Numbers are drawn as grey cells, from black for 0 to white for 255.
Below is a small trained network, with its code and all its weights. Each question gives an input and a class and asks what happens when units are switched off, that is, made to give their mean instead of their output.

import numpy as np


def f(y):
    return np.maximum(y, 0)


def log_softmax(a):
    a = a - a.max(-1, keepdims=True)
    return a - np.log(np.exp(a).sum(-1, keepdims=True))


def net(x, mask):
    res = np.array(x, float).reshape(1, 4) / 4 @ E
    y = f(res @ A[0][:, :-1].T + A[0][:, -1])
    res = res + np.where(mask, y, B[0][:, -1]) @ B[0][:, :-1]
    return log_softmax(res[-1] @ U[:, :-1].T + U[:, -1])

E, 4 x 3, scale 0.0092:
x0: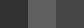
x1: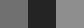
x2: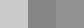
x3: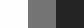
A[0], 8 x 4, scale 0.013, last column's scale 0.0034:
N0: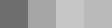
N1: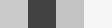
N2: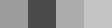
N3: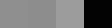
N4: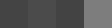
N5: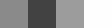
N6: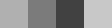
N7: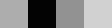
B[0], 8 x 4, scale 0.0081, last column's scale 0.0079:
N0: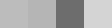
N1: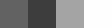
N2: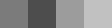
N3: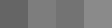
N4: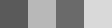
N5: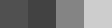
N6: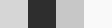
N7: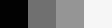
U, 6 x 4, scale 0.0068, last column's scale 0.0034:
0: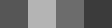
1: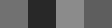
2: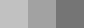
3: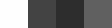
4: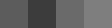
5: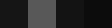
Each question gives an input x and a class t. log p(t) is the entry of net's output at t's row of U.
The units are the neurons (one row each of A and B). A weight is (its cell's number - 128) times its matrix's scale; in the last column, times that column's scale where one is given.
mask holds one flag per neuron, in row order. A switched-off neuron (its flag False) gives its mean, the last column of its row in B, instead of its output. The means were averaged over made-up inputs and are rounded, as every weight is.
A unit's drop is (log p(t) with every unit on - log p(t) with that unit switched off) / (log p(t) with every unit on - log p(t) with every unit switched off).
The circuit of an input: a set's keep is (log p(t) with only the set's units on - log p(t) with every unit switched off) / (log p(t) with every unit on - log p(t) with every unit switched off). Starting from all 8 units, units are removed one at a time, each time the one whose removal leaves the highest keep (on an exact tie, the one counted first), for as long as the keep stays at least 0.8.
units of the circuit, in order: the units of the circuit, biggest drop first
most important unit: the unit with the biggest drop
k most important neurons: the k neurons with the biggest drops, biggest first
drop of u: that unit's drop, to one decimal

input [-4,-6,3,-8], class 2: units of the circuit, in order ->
[N0; N7]
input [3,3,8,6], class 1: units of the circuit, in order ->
[N7; N6; N1]
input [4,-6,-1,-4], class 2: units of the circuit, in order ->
[N7; N1]
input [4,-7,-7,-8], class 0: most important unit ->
N0
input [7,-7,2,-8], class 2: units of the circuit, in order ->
[N7; N0]
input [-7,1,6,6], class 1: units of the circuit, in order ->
[N1; N7]
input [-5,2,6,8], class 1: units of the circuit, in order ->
[N7; N1]
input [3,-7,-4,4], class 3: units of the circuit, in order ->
[N7; N6]
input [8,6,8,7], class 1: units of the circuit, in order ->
[N6; N7]
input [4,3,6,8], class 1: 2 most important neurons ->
[N7; N6]
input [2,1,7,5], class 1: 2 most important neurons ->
[N7; N1]
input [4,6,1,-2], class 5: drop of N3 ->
0.0
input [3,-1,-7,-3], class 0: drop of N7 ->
0.2
